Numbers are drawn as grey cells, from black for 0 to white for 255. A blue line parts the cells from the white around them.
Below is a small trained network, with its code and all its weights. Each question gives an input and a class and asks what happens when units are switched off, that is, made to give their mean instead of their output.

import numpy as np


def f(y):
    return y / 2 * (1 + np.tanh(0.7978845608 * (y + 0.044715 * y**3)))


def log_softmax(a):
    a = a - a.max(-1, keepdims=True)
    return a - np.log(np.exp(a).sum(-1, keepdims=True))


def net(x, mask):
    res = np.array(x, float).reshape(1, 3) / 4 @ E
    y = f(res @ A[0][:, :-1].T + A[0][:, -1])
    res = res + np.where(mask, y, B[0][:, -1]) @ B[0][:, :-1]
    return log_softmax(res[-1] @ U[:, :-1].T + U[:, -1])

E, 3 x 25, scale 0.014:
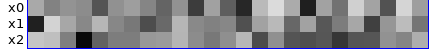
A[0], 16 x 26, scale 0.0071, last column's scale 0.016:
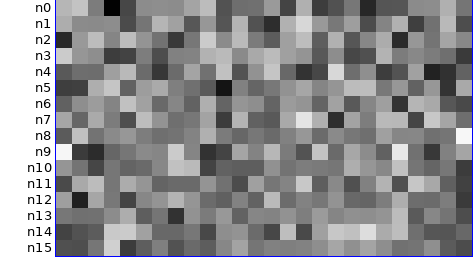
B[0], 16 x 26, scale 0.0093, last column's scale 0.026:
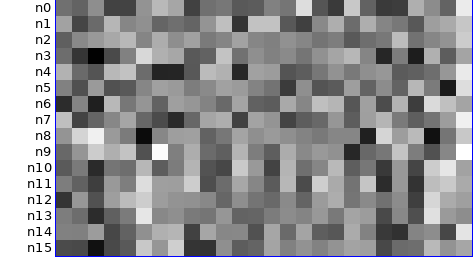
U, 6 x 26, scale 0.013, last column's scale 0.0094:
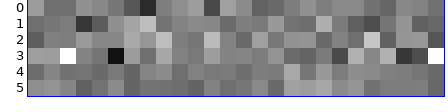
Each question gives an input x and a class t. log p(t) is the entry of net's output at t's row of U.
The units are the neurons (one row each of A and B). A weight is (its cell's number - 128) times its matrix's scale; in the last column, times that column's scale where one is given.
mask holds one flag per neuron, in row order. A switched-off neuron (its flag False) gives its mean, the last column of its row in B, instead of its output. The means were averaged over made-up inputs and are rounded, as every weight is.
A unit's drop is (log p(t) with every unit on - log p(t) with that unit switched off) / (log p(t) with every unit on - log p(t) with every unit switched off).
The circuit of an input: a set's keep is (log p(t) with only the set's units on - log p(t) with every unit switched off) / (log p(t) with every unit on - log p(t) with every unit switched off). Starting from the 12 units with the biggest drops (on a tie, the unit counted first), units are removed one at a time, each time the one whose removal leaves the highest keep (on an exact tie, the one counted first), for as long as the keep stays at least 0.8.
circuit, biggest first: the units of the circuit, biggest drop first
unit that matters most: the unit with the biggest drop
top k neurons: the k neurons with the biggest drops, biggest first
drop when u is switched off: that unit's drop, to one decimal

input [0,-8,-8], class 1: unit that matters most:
n14
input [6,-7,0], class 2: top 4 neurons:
(n9, n4, n10, n12)
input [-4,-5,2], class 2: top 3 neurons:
(n9, n7, n8)
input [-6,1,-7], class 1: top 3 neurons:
(n14, n7, n15)
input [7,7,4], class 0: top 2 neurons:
(n7, n9)
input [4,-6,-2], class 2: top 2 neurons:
(n9, n4)
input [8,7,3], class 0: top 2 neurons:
(n7, n1)
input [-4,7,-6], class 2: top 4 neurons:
(n2, n0, n6, n11)
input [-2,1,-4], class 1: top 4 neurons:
(n9, n14, n7, n15)
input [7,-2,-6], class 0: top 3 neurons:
(n7, n1, n0)
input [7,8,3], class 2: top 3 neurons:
(n11, n2, n4)
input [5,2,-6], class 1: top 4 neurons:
(n14, n4, n5, n15)
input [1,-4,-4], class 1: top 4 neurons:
(n8, n14, n5, n2)
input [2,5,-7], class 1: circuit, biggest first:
(n14)
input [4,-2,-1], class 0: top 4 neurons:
(n7, n1, n8, n0)
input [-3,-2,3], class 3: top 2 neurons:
(n7, n1)
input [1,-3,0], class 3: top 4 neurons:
(n11, n6, n3, n15)
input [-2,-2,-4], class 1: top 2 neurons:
(n8, n14)
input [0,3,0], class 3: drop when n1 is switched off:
0.1
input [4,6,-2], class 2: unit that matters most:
n4
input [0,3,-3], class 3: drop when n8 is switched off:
0.6
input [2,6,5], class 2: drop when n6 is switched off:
0.3
